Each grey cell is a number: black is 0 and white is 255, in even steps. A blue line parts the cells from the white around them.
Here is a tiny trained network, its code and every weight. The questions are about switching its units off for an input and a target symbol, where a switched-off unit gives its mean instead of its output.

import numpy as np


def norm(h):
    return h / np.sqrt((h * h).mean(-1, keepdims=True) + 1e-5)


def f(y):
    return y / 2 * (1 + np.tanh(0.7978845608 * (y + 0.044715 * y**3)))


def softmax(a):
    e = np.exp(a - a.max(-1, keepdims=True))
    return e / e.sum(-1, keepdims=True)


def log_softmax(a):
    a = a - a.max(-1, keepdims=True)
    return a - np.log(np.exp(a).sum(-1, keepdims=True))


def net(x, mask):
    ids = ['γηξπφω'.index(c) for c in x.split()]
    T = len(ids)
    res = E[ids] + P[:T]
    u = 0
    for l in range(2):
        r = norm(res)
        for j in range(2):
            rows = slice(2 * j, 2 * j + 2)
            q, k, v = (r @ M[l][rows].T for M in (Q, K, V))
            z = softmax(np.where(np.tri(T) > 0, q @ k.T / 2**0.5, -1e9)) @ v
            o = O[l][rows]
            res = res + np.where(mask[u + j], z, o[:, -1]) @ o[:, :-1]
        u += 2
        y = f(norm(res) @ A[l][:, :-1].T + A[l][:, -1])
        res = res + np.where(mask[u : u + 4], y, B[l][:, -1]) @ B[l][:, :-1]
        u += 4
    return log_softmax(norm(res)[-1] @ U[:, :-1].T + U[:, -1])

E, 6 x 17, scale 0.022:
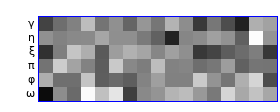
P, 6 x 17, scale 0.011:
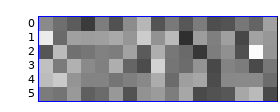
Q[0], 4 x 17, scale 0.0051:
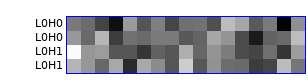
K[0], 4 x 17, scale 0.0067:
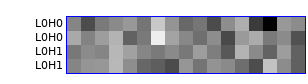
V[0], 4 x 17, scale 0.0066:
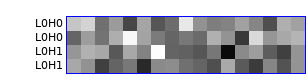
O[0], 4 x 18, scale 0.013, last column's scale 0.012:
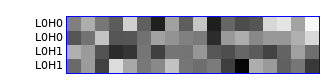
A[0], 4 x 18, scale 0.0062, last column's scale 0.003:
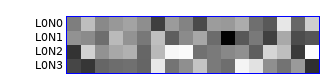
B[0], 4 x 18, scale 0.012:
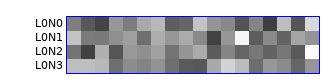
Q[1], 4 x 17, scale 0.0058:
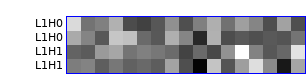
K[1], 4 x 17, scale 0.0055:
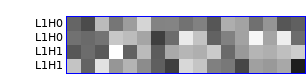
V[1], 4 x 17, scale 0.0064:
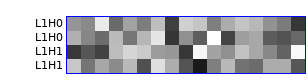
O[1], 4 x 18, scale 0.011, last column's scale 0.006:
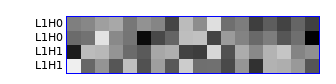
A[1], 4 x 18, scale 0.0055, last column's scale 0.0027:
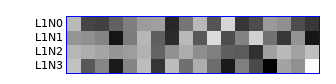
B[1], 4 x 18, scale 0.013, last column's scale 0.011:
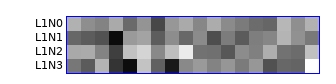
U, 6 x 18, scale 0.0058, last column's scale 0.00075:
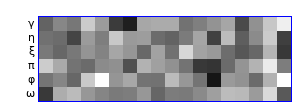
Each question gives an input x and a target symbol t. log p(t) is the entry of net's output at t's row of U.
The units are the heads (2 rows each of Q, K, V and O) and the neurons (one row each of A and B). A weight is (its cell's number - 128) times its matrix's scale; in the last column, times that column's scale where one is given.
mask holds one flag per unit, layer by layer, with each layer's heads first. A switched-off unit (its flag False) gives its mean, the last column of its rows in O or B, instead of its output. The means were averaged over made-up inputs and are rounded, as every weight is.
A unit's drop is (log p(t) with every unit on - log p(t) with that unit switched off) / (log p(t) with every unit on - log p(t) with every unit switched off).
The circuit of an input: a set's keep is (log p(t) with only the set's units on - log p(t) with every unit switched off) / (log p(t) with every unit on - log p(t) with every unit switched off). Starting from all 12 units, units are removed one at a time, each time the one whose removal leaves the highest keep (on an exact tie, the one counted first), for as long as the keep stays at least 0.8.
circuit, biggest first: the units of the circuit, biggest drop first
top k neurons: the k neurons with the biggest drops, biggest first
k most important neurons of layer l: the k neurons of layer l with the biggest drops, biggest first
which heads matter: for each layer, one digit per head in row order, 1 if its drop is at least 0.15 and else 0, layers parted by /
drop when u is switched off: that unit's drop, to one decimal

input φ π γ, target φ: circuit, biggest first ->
[L0H1]
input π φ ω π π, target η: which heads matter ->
01 / 11
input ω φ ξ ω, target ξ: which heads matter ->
11 / 10
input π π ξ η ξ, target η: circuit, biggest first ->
[L0H1 L1H1 L1H0]
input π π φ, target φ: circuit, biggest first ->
[L0H1 L0H0]
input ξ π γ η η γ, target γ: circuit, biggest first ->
[L0H0 L1H0]
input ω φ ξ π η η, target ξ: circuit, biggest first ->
[L1H0 L0H1]
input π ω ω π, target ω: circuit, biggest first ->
[L0H0 L1H1]
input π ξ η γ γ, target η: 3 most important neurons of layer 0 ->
[L0N0 L0N2 L0N3]
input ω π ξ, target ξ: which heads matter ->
00 / 10
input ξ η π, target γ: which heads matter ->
10 / 10
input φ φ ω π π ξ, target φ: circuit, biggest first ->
[L0H1 L1N3]
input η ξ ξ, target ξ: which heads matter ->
10 / 00
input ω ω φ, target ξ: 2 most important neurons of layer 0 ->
[L0N3 L0N2]
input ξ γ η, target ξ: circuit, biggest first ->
[L0H0]
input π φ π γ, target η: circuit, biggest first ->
[L1H0 L0H1]
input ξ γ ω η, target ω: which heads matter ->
11 / 01
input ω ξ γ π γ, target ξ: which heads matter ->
01 / 10
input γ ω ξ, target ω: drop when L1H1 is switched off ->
0.2
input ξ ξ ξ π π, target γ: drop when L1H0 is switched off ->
0.8
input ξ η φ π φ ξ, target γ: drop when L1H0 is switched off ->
0.8
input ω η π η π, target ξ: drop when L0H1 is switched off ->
0.2
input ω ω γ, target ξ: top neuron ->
[L0N3]
